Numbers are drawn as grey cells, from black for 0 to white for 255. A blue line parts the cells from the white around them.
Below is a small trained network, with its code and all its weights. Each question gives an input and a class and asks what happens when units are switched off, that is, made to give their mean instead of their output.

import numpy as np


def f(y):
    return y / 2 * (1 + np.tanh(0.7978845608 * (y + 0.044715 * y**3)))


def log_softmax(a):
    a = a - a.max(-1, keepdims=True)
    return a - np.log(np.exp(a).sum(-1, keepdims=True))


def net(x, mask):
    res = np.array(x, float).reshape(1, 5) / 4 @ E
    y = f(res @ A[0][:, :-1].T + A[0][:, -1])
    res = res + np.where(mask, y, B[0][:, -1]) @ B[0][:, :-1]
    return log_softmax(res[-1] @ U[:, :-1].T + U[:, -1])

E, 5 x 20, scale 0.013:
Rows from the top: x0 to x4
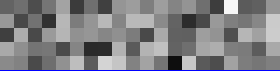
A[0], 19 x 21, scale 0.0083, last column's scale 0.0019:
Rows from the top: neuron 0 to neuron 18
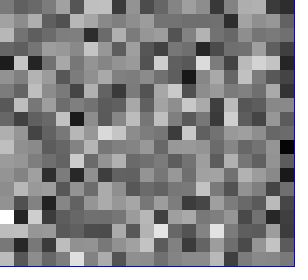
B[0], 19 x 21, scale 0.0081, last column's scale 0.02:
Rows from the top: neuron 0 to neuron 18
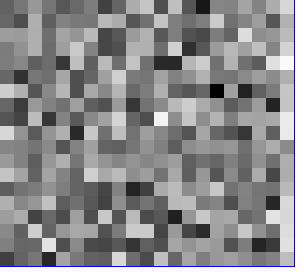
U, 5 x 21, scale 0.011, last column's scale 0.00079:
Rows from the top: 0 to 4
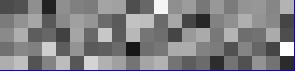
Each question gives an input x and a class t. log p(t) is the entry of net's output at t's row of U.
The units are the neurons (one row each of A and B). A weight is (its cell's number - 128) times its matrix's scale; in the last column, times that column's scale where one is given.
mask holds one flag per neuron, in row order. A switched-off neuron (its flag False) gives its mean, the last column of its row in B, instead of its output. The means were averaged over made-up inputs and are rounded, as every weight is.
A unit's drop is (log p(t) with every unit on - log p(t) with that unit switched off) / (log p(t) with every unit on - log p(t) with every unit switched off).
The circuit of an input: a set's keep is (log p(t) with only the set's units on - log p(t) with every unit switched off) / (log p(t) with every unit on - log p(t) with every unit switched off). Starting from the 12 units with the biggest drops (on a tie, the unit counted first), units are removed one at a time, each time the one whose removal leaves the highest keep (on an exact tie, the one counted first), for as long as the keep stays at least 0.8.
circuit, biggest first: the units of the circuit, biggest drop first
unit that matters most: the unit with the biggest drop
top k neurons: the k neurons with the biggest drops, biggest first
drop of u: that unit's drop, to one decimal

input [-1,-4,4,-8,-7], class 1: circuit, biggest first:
[neuron 0]
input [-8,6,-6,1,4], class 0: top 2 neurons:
[neuron 18; neuron 1]
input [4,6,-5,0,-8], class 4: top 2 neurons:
[neuron 6; neuron 12]
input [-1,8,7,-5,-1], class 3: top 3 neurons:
[neuron 17; neuron 14; neuron 15]
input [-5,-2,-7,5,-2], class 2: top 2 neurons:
[neuron 15; neuron 8]
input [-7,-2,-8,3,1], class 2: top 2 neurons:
[neuron 15; neuron 8]
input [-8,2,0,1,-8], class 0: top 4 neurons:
[neuron 18; neuron 1; neuron 9; neuron 5]
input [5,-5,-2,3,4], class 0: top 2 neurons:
[neuron 17; neuron 14]
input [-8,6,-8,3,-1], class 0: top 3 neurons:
[neuron 18; neuron 1; neuron 4]
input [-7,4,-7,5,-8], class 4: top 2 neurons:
[neuron 6; neuron 12]
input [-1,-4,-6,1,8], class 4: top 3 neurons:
[neuron 9; neuron 4; neuron 11]
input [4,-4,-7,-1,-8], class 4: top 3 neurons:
[neuron 6; neuron 4; neuron 12]
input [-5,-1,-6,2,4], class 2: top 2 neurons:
[neuron 15; neuron 8]
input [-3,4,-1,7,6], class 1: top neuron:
[neuron 16]
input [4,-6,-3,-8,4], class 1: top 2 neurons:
[neuron 0; neuron 3]
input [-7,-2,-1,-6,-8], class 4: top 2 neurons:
[neuron 6; neuron 8]
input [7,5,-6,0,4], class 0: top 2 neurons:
[neuron 8; neuron 4]
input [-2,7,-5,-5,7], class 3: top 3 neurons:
[neuron 17; neuron 14; neuron 6]
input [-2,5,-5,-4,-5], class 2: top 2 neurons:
[neuron 15; neuron 9]
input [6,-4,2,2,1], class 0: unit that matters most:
neuron 17
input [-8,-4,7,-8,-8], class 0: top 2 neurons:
[neuron 5; neuron 13]
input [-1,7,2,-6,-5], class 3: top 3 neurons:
[neuron 17; neuron 14; neuron 16]
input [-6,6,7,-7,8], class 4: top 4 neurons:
[neuron 9; neuron 16; neuron 15; neuron 8]
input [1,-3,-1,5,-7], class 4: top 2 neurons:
[neuron 6; neuron 12]
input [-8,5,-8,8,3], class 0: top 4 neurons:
[neuron 18; neuron 1; neuron 4; neuron 5]
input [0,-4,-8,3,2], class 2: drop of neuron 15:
1.0
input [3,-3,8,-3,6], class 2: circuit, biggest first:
[neuron 4]
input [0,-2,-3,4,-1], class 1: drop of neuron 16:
0.2
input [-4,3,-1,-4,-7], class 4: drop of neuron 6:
0.7
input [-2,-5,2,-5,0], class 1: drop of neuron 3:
0.3
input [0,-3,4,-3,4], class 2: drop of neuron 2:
0.2
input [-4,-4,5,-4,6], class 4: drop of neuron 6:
0.0
